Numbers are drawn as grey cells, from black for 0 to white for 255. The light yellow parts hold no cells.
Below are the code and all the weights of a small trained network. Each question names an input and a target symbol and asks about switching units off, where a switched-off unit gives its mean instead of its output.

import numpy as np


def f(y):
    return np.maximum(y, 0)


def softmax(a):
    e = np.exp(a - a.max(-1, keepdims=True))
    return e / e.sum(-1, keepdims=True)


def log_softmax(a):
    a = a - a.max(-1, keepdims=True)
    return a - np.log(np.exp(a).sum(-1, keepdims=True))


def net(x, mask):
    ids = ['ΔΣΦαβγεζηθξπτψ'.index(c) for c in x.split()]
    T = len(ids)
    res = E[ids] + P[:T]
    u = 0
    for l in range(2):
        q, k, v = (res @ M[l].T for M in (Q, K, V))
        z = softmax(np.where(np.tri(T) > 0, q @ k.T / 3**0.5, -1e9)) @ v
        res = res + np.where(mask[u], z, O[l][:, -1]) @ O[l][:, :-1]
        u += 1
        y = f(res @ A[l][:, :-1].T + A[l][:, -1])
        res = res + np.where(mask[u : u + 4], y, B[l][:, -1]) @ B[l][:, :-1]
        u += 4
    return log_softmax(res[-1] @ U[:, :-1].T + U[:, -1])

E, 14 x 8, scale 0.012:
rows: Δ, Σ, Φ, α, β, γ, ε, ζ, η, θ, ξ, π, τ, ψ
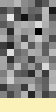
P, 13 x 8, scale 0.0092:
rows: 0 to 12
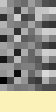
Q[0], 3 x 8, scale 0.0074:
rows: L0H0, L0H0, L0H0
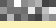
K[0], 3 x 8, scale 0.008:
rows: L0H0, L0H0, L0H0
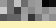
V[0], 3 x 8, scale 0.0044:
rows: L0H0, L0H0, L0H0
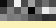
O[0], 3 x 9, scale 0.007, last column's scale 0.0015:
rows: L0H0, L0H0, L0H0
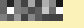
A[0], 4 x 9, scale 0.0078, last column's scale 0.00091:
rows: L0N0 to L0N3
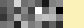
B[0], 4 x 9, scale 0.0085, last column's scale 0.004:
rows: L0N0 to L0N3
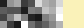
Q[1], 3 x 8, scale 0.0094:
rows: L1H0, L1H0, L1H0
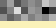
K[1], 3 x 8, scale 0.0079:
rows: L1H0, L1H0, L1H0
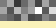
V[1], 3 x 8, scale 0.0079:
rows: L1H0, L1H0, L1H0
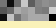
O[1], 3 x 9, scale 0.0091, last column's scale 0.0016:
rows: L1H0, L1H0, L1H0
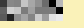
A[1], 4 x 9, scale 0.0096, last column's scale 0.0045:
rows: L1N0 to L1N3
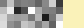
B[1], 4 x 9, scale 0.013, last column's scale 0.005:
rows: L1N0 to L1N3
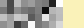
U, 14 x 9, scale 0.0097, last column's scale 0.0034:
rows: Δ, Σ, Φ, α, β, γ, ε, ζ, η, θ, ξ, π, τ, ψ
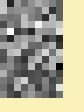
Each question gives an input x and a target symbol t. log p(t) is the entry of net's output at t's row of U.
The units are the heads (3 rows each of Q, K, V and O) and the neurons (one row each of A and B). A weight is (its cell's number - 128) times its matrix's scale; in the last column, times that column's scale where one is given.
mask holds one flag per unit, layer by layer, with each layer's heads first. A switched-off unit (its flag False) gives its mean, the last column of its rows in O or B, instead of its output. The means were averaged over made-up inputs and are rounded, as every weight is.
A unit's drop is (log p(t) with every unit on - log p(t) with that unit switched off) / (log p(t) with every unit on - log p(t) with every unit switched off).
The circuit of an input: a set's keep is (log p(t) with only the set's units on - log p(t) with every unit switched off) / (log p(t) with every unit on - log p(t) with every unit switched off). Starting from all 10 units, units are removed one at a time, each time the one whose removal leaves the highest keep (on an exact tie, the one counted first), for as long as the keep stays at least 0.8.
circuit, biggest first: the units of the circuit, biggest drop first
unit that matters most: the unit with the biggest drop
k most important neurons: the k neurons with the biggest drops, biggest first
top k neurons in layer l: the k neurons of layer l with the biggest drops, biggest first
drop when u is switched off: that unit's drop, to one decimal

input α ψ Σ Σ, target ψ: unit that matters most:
L0N0
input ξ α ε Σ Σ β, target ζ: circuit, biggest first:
L0N0, L1N0, L1N1
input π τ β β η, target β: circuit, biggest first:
L1H0, L1N0
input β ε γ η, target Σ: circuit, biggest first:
L1H0, L1N2, L0N2, L0N1
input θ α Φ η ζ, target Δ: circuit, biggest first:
L1N0, L1H0
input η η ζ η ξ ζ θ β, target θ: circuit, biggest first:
L1N3, L0N0, L1H0
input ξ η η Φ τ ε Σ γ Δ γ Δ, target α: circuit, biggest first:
L1H0, L0H0
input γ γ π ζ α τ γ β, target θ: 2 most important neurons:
L1N3, L0N0
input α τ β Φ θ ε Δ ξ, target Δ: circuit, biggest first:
L1N0, L1H0
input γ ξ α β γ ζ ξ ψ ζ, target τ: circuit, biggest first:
L1N0, L0N2
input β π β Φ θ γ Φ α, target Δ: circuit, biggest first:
L1H0, L1N0
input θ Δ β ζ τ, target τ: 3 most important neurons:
L1N0, L0N2, L0N1
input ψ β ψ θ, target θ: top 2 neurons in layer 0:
L0N2, L0N1
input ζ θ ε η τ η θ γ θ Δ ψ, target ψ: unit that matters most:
L0N3
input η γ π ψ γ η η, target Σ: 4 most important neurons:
L1N2, L0N1, L0N2, L1N1
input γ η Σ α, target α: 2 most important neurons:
L0N2, L1N0
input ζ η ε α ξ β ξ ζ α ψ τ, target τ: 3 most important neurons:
L1N0, L0N1, L0N2
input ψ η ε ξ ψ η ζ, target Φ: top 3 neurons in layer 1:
L1N1, L1N2, L1N0
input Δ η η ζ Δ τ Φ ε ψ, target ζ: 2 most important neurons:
L0N0, L1N0
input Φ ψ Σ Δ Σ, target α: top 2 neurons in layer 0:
L0N2, L0N3
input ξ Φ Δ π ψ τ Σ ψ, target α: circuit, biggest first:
L1H0
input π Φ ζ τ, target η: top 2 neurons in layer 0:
L0N0, L0N2
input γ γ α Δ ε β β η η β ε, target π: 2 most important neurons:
L0N3, L0N2
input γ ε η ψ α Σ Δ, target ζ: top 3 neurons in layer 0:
L0N0, L0N1, L0N3
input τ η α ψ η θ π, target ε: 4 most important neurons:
L1N2, L0N1, L0N2, L1N1
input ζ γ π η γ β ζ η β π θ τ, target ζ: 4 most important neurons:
L0N0, L1N1, L0N3, L1N3
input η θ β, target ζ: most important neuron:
L0N0
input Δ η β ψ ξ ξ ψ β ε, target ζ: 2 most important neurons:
L0N0, L1N0
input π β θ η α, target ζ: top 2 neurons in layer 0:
L0N2, L0N1
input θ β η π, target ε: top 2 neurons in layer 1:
L1N2, L1N1
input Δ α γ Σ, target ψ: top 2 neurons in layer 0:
L0N3, L0N2
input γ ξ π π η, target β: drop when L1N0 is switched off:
0.1
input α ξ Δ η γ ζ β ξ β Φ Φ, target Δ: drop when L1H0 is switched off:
0.7
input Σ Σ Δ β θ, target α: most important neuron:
L1N3
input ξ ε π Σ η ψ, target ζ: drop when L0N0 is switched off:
0.4
